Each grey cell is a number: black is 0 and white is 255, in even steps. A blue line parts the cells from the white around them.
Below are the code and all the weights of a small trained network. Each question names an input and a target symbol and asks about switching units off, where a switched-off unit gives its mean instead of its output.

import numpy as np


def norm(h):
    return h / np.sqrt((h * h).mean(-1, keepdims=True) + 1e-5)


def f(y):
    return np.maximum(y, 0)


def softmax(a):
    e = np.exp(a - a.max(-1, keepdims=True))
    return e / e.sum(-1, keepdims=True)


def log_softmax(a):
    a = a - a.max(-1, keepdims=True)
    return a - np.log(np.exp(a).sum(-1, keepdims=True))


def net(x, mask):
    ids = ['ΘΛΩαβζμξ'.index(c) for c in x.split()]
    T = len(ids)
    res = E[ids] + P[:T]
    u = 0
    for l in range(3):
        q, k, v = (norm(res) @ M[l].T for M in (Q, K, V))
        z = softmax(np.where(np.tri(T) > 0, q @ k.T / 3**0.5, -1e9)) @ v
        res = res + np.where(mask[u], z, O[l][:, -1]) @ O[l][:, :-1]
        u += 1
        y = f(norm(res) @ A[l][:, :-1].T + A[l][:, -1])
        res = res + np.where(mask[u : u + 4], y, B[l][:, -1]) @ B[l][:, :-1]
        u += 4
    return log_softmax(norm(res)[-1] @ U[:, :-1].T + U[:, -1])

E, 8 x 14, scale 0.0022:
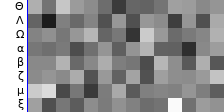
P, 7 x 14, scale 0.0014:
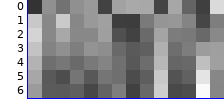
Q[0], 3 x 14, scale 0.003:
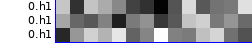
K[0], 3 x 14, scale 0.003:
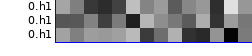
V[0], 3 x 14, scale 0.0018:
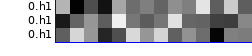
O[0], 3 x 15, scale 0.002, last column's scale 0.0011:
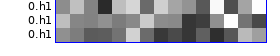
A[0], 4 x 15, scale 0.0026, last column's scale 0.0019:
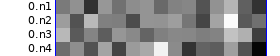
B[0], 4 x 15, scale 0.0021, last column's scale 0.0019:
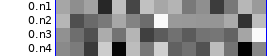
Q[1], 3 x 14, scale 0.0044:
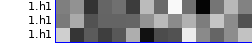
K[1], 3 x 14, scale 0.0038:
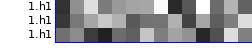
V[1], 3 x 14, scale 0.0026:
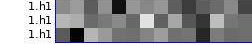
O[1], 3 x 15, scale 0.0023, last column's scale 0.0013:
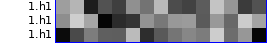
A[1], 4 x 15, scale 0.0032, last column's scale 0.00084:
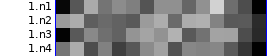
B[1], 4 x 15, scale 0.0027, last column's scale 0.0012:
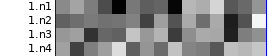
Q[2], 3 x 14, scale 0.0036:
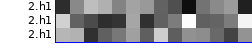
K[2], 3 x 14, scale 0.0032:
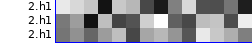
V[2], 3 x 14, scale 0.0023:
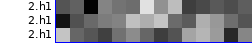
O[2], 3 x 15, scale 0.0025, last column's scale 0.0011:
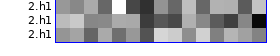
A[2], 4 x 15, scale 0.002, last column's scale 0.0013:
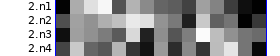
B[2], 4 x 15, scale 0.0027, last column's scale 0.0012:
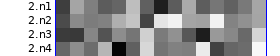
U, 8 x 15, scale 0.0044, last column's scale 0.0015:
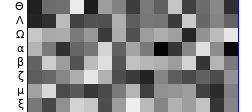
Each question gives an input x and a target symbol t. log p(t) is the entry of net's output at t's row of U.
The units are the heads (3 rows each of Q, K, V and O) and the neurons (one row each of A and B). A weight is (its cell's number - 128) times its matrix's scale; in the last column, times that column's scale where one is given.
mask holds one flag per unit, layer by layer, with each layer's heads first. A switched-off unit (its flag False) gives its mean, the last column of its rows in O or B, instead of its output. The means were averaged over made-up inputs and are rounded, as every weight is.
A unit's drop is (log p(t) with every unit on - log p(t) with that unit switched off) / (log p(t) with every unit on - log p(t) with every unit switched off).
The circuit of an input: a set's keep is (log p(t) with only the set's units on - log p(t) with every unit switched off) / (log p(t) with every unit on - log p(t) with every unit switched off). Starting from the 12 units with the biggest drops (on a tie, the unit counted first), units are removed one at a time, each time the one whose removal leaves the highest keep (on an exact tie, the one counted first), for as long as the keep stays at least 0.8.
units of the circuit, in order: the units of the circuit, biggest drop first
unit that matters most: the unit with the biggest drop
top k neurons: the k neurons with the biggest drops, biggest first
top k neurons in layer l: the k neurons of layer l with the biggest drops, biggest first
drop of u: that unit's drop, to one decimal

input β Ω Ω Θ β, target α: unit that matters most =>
0.h1
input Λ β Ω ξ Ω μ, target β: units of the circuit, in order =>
[0.h1; 1.h1]
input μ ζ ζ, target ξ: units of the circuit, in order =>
[2.h1; 0.h1; 1.n4; 1.h1]
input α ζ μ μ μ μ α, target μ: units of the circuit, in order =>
[1.h1; 2.h1; 2.n4; 0.n4]
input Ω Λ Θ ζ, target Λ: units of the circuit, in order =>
[0.h1; 2.h1]
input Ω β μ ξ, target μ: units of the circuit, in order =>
[1.h1; 1.n2]
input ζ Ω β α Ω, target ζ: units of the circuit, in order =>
[1.h1; 0.h1]
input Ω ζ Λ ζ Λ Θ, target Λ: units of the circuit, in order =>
[1.h1; 2.n3]
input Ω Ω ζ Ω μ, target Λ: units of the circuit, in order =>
[2.h1; 0.h1]
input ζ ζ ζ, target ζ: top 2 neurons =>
[2.n4; 2.n1]
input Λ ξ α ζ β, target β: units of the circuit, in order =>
[1.h1; 0.h1]
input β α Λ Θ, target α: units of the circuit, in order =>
[0.h1; 2.h1]
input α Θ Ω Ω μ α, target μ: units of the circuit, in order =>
[1.h1; 2.h1; 0.h1; 2.n4]
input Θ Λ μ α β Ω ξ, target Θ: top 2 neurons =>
[1.n1; 0.n3]
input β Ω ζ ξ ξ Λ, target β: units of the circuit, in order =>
[0.h1]
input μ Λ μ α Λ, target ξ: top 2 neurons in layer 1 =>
[1.n2; 1.n4]
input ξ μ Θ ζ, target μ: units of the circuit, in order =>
[1.h1; 1.n2]
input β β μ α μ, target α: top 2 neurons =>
[2.n4; 1.n4]
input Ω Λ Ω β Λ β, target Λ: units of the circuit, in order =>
[1.h1; 0.h1; 2.h1]
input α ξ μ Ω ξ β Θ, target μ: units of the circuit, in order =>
[0.h1; 2.n4; 1.h1; 0.n4]
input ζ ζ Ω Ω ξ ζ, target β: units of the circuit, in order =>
[0.h1]
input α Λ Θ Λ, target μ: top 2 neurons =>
[0.n4; 2.n4]
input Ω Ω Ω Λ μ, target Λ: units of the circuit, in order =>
[0.h1; 2.h1]
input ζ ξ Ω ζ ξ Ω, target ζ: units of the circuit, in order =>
[1.h1; 0.h1; 2.h1]
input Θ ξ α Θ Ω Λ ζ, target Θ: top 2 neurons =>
[1.n1; 0.n2]
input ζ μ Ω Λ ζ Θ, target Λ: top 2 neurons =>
[2.n3; 1.n1]
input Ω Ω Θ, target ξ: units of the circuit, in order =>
[0.h1]
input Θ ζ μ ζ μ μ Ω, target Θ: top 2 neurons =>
[1.n1; 1.n4]
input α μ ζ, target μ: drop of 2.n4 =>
0.2
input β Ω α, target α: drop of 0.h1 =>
1.2
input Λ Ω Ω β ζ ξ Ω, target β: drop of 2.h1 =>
0.1
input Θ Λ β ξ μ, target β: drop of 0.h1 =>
0.9
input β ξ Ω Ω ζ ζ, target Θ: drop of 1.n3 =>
0.0
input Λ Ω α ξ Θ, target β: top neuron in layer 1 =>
[1.n3]
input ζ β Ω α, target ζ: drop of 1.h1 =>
0.6
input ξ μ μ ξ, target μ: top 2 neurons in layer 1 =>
[1.n2; 1.n4]
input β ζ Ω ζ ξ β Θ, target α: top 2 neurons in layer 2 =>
[2.n4; 2.n3]
